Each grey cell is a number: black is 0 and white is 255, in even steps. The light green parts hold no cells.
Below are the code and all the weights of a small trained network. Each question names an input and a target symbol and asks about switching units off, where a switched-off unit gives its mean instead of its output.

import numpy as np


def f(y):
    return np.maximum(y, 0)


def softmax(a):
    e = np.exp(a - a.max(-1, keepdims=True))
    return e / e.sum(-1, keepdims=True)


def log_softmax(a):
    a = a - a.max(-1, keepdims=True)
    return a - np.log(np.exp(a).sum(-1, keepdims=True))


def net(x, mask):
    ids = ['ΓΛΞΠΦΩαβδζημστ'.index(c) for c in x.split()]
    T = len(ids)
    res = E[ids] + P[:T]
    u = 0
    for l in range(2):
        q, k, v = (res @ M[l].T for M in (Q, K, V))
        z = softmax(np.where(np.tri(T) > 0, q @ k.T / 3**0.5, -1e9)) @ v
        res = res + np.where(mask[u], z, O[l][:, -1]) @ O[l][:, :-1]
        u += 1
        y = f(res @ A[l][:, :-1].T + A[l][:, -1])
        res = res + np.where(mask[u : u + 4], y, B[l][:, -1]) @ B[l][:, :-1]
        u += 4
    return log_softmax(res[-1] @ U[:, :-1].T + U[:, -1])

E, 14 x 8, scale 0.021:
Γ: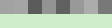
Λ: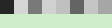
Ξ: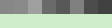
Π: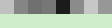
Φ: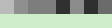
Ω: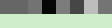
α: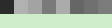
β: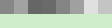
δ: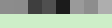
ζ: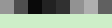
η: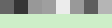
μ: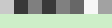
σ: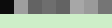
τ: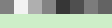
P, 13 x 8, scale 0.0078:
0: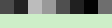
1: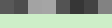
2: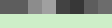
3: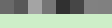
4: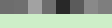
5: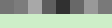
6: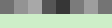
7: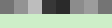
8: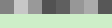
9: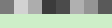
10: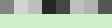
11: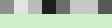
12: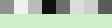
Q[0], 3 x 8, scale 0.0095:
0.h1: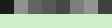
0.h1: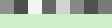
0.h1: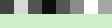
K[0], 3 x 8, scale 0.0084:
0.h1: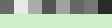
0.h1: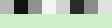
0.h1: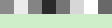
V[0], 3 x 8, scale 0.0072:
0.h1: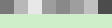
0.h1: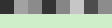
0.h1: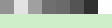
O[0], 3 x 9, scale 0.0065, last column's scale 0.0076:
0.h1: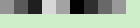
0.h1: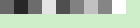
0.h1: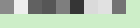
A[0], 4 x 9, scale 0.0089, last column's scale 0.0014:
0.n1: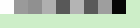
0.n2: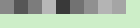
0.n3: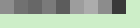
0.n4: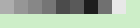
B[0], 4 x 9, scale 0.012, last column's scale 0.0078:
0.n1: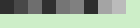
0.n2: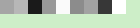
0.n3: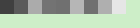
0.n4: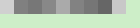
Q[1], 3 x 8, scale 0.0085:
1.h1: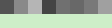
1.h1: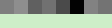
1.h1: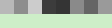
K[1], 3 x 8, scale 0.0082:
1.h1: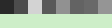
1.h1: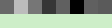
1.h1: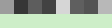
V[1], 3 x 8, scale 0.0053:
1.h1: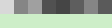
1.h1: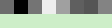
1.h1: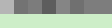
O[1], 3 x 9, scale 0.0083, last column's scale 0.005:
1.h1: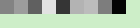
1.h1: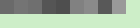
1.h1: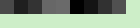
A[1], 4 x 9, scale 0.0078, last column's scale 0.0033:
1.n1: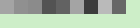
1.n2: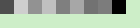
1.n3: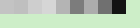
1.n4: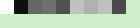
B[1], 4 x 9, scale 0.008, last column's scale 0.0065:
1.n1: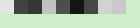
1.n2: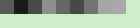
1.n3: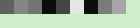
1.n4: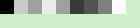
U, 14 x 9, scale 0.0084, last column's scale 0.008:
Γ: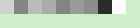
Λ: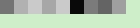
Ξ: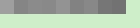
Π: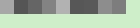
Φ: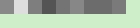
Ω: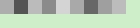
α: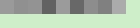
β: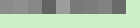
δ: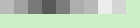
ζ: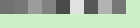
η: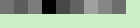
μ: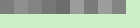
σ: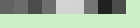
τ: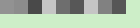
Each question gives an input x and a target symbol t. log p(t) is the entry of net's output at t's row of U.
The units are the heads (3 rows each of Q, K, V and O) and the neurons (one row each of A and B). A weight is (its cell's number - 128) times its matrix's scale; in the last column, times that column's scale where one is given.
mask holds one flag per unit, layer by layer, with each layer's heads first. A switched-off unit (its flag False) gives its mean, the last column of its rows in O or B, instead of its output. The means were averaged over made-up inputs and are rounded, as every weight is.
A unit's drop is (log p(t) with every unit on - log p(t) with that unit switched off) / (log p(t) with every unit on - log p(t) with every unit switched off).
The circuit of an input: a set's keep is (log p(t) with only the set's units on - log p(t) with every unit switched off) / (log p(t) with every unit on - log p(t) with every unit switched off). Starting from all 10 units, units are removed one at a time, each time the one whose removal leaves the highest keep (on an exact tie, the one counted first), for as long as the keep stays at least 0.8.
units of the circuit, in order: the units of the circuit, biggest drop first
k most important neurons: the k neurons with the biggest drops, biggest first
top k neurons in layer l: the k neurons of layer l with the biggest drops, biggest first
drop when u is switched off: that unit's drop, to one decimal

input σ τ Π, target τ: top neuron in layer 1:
(1.n3)
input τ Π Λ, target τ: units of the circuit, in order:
(1.h1 1.n2 0.n3)
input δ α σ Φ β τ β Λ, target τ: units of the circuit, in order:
(1.h1 1.n2)
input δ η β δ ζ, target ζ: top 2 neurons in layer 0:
(0.n3 0.n2)
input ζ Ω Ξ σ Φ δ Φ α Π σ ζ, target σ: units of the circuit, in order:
(0.h1 0.n2)
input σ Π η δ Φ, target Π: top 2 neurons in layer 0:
(0.n1 0.n4)
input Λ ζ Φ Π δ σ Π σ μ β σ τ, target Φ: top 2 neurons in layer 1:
(1.n3 1.n1)
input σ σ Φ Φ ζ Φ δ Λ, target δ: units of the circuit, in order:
(0.h1 1.n4)
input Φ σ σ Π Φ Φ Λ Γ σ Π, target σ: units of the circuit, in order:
(0.n2 0.h1)
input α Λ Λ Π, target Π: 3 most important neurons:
(0.n1 1.n1 0.n4)
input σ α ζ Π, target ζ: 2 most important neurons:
(0.n3 0.n1)
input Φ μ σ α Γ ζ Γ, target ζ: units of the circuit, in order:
(0.h1 0.n2 0.n1)
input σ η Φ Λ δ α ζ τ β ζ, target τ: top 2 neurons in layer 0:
(0.n1 0.n4)
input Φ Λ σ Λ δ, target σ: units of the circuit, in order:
(0.n2)
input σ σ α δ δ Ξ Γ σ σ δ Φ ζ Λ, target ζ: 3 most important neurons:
(1.n3 0.n2 0.n1)
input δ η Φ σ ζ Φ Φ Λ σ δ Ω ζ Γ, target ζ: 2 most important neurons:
(0.n2 0.n3)
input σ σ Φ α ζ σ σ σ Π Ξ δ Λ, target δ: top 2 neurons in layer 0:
(0.n2 0.n4)
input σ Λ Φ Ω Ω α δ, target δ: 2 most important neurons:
(0.n2 1.n1)
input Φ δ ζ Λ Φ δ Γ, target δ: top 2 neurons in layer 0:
(0.n4 0.n3)
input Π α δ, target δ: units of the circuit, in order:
(0.h1)
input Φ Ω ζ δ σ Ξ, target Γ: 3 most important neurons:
(0.n4 0.n1 0.n3)
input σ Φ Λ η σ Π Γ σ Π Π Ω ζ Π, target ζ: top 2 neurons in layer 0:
(0.n3 0.n1)
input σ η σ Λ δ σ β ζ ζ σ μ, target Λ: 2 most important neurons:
(1.n4 0.n1)
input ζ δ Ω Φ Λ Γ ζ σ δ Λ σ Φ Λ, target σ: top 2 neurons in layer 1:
(1.n3 1.n1)
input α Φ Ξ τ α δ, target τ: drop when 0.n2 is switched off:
0.1
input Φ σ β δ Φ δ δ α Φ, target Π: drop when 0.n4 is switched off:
0.3
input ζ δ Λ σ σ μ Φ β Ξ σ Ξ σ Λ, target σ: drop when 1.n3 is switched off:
0.5
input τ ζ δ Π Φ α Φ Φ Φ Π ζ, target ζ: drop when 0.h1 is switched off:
0.5
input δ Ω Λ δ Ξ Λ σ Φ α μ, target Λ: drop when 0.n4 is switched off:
0.0
